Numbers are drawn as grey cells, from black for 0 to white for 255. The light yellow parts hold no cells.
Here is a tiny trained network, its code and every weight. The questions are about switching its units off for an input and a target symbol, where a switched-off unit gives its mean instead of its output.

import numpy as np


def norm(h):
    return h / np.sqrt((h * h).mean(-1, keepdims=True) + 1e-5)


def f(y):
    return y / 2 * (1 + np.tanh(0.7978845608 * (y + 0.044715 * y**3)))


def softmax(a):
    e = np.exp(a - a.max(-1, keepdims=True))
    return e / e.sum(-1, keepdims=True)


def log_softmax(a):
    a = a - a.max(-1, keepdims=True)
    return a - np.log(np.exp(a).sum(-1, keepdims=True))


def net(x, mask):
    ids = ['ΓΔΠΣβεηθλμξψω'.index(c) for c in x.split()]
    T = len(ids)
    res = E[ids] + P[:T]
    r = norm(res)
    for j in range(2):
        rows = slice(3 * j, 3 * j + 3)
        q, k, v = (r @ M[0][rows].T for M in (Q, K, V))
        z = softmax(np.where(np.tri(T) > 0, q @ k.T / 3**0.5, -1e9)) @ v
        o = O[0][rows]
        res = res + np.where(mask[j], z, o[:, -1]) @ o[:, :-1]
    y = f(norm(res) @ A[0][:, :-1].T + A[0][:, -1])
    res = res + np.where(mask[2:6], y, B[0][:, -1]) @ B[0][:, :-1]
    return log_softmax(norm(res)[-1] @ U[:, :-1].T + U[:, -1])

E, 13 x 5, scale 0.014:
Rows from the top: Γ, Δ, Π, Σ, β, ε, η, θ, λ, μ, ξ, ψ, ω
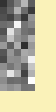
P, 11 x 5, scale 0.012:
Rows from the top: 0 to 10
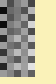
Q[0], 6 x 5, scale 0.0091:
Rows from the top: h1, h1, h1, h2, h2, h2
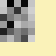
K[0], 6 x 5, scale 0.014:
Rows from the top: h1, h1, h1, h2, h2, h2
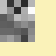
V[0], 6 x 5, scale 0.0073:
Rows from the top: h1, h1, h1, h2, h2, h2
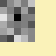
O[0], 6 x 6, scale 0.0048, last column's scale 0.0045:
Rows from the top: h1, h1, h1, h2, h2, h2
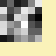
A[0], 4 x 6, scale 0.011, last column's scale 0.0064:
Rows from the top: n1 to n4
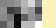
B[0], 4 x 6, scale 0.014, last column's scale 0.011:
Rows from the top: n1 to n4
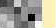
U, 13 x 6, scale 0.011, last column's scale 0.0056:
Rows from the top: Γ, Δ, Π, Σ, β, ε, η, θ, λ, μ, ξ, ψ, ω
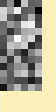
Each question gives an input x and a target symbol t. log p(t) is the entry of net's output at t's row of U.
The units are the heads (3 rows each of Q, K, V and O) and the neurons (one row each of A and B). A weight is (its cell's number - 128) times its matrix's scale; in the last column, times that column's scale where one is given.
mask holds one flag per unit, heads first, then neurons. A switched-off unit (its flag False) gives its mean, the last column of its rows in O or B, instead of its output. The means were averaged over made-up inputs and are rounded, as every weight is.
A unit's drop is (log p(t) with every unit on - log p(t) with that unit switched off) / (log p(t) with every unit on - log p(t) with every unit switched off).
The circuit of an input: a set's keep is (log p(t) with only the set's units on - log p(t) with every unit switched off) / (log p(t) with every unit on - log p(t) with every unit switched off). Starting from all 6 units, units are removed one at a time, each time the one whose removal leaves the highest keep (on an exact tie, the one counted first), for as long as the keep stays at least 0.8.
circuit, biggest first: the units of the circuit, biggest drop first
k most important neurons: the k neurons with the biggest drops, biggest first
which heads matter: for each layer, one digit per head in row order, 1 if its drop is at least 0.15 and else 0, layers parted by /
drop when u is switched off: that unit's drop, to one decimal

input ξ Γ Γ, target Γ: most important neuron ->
n2
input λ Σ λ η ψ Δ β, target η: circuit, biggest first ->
h1, n4
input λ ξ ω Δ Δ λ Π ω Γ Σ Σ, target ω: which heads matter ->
00
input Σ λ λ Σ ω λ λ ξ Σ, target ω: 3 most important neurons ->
n4, n3, n2
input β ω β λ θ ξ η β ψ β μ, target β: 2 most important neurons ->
n4, n3
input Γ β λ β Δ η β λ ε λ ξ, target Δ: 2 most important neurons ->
n4, n2
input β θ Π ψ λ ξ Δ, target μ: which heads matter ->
10
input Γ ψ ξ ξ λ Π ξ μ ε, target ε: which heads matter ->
10
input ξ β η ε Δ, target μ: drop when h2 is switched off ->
0.1
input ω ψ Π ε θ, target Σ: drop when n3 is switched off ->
0.2
